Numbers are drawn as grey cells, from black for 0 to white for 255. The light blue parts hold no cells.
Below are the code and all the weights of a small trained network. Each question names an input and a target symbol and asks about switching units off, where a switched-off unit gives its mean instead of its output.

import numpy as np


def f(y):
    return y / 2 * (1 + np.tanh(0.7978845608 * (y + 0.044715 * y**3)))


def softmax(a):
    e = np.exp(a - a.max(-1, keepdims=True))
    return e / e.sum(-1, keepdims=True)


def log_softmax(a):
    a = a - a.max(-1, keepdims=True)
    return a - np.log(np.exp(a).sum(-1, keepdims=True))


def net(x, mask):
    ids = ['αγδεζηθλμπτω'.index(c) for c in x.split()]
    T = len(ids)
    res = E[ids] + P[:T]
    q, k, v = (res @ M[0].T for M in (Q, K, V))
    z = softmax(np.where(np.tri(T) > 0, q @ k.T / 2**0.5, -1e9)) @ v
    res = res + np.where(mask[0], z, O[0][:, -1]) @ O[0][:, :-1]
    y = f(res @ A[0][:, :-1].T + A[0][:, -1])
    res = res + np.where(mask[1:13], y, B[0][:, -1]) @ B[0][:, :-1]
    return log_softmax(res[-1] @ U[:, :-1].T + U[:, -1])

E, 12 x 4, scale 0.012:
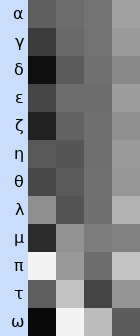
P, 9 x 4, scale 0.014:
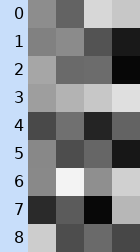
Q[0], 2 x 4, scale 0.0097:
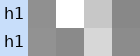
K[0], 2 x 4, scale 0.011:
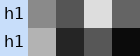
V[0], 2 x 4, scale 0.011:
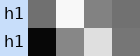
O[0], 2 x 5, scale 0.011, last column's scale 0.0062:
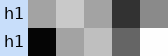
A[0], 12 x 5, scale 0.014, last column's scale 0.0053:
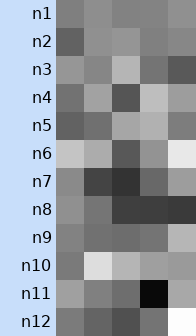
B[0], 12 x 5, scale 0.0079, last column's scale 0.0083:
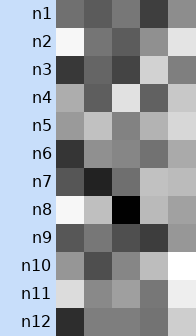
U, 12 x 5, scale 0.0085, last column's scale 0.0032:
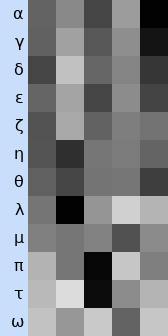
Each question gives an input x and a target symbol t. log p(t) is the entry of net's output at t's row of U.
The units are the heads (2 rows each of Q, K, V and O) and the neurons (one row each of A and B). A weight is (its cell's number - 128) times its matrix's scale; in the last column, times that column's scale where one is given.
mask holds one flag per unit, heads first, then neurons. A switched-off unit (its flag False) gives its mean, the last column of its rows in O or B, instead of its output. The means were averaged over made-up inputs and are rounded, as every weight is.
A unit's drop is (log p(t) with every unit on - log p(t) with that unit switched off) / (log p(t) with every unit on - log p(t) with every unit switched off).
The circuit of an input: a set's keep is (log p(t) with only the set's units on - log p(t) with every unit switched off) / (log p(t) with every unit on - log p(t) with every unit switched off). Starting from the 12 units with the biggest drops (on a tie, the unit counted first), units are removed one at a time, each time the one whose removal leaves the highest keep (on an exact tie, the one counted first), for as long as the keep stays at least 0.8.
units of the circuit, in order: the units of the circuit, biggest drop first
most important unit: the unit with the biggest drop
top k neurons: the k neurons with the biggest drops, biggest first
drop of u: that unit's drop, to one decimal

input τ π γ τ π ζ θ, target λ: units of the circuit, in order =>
[n10]
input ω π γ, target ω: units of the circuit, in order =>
[h1, n11]
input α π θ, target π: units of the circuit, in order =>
[h1, n8]
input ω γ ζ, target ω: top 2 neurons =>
[n11, n2]
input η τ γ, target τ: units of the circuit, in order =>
[n8, h1]
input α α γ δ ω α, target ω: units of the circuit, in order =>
[h1, n11]
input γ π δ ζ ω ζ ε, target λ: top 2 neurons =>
[n10, n4]
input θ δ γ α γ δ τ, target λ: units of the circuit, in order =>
[n10, n4]
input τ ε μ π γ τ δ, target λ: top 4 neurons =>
[n10, n4, n11, n8]
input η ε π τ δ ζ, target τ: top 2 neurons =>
[n8, n4]
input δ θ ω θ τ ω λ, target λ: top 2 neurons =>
[n10, n11]
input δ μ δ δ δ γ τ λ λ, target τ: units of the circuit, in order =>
[h1, n8]
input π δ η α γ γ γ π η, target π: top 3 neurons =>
[n8, n4, n7]
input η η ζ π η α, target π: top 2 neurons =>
[n8, n7]
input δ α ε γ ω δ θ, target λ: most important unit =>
n10
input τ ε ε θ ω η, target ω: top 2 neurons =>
[n11, n7]
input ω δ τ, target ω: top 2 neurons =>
[n11, n2]
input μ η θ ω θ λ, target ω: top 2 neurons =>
[n11, n7]
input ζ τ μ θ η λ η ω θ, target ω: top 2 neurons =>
[n11, n7]
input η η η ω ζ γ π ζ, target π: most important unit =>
h1
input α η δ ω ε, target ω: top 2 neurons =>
[n11, n2]
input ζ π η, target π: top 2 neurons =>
[n8, n7]
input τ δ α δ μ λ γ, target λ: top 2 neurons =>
[n4, n10]
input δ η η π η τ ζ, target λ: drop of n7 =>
-0.2
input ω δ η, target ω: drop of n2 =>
0.1
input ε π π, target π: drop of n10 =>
-0.1
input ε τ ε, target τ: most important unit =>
n8
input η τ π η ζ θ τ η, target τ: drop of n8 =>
0.2
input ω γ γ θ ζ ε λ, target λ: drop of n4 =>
0.2
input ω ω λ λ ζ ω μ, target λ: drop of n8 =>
0.1
